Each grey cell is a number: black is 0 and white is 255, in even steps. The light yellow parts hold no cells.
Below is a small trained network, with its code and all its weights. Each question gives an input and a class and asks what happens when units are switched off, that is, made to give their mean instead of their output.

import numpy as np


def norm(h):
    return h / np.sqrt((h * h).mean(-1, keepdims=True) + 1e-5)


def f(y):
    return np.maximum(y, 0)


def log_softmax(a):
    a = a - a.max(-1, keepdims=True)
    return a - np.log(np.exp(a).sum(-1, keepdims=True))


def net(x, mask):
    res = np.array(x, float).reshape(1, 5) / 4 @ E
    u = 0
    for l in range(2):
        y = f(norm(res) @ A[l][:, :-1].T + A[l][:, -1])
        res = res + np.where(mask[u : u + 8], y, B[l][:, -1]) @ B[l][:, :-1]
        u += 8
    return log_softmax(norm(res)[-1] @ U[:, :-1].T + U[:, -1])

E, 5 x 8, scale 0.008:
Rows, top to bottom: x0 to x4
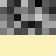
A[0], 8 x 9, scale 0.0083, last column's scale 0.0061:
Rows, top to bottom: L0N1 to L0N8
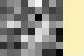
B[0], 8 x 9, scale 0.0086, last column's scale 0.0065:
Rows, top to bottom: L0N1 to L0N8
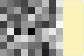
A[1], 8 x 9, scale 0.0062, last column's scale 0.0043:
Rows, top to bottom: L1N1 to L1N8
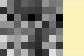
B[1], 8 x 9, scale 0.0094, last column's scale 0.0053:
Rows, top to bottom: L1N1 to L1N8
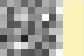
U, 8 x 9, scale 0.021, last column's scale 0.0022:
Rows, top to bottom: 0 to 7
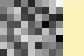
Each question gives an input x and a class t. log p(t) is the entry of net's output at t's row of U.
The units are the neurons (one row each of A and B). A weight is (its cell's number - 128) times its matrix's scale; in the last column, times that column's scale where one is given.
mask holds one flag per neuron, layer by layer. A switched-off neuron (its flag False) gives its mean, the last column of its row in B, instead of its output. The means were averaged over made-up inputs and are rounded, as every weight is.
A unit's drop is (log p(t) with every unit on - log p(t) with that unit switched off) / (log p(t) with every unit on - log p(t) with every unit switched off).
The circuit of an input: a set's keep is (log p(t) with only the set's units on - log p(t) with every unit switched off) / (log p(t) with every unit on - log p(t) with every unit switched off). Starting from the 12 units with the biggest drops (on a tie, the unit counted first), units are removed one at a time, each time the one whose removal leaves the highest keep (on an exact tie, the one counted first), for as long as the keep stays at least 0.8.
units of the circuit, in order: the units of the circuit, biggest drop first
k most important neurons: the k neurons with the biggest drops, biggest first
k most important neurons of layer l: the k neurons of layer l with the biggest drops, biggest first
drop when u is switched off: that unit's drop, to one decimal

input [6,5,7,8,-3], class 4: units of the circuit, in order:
[L1N3]
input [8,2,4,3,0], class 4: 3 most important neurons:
[L0N4; L1N3; L1N1]
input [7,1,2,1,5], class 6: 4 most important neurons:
[L0N3; L1N1; L0N4; L0N2]
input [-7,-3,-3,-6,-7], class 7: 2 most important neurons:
[L0N1; L1N2]
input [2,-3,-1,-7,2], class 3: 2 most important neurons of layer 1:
[L1N3; L1N1]
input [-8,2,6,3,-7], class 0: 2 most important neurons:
[L0N5; L1N6]
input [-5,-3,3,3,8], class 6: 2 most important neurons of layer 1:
[L1N6; L1N2]
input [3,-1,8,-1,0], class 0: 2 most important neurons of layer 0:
[L0N5; L0N4]
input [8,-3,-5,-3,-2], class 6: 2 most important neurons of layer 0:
[L0N3; L0N7]
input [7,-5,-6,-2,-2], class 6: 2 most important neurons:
[L0N3; L0N7]
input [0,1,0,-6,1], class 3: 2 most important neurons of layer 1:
[L1N3; L1N4]
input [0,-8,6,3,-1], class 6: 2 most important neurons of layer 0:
[L0N7; L0N2]
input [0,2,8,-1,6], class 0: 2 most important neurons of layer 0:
[L0N5; L0N4]
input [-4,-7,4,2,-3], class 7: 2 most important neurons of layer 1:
[L1N2; L1N3]
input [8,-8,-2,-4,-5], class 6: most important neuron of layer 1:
[L1N5]
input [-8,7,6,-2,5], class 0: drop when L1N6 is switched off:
0.2
